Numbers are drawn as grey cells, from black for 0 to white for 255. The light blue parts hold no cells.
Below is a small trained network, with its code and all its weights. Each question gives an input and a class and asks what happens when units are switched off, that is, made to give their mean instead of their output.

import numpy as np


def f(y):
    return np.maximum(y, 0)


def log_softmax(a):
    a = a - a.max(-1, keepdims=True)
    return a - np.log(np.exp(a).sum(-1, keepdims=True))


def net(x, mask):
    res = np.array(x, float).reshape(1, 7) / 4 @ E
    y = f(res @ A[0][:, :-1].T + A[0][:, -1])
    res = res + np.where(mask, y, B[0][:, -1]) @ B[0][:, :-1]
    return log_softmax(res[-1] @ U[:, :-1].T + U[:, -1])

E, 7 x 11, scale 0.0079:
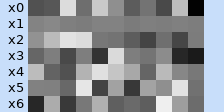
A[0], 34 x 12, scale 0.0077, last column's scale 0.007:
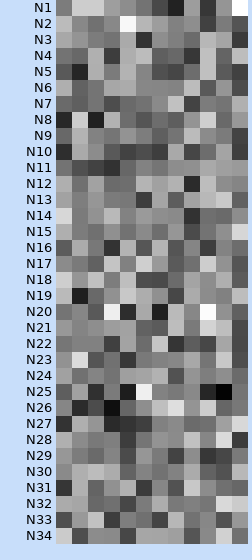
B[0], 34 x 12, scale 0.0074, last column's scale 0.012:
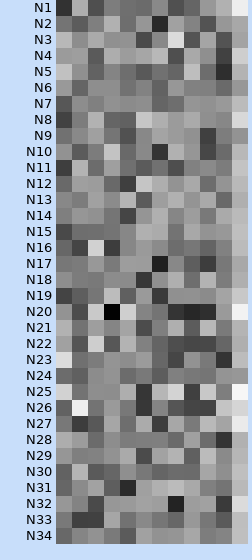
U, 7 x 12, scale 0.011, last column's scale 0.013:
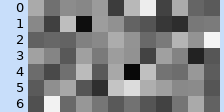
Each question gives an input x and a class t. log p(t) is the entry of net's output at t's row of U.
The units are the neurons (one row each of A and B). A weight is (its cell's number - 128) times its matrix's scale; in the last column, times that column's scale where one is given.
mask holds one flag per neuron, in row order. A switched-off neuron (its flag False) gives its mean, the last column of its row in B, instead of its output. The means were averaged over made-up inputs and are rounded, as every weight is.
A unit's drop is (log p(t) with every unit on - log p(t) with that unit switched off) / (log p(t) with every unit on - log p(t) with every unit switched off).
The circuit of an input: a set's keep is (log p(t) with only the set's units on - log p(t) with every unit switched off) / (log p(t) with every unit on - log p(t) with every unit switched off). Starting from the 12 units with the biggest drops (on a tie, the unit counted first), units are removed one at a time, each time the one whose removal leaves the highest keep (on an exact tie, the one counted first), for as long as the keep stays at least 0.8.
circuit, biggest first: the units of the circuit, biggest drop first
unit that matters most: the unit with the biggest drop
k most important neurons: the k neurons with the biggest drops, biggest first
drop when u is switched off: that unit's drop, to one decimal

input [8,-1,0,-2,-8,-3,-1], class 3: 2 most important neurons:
N4, N5
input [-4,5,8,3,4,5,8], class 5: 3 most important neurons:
N8, N31, N26
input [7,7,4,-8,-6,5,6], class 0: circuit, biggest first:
N21
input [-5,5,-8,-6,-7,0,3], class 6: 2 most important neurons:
N26, N11
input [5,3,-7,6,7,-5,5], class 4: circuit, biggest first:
N19, N2
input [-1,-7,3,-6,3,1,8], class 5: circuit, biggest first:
N31, N8
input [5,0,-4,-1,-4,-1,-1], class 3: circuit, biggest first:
N4, N5
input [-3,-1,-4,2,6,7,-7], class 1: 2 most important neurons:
N20, N17
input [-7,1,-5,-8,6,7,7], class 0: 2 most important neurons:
N21, N3
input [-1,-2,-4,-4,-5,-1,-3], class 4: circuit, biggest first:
N27, N10
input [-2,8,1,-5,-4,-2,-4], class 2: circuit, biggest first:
N32, N27
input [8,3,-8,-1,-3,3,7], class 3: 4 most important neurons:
N5, N4, N33, N1
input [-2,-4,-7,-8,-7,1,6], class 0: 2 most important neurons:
N3, N21
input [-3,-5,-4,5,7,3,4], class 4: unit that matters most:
N19
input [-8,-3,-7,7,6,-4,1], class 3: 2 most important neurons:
N32, N23
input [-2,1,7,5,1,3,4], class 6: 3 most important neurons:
N1, N30, N27
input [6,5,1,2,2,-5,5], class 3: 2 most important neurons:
N20, N4
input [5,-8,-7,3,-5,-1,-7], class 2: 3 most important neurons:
N33, N8, N31
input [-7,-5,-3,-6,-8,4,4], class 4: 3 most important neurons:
N27, N10, N25
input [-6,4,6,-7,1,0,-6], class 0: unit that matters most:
N18
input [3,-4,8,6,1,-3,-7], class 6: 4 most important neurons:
N1, N30, N8, N31
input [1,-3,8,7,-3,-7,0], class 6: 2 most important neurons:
N1, N20
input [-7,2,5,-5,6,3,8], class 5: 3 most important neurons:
N31, N8, N9
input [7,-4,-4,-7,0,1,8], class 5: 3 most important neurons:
N31, N8, N25
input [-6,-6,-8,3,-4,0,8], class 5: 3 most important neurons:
N8, N31, N1
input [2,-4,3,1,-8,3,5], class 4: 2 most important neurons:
N10, N27
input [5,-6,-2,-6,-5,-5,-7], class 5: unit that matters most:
N12
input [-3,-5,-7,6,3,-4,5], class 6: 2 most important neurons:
N26, N11
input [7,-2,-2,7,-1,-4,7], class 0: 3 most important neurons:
N25, N32, N29
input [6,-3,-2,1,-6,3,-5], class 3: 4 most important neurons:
N4, N5, N33, N19
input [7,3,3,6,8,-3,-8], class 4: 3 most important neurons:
N2, N19, N32
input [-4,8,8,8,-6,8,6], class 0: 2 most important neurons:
N25, N29
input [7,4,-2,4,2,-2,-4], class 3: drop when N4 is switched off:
0.3
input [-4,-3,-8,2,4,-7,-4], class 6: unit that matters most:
N26
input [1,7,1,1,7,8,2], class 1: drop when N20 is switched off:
0.8
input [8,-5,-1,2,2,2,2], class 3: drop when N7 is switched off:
0.0
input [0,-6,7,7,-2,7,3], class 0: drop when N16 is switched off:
0.1
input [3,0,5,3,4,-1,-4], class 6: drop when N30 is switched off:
0.2
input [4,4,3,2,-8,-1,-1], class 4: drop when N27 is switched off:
0.1
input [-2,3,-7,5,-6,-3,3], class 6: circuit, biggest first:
N26
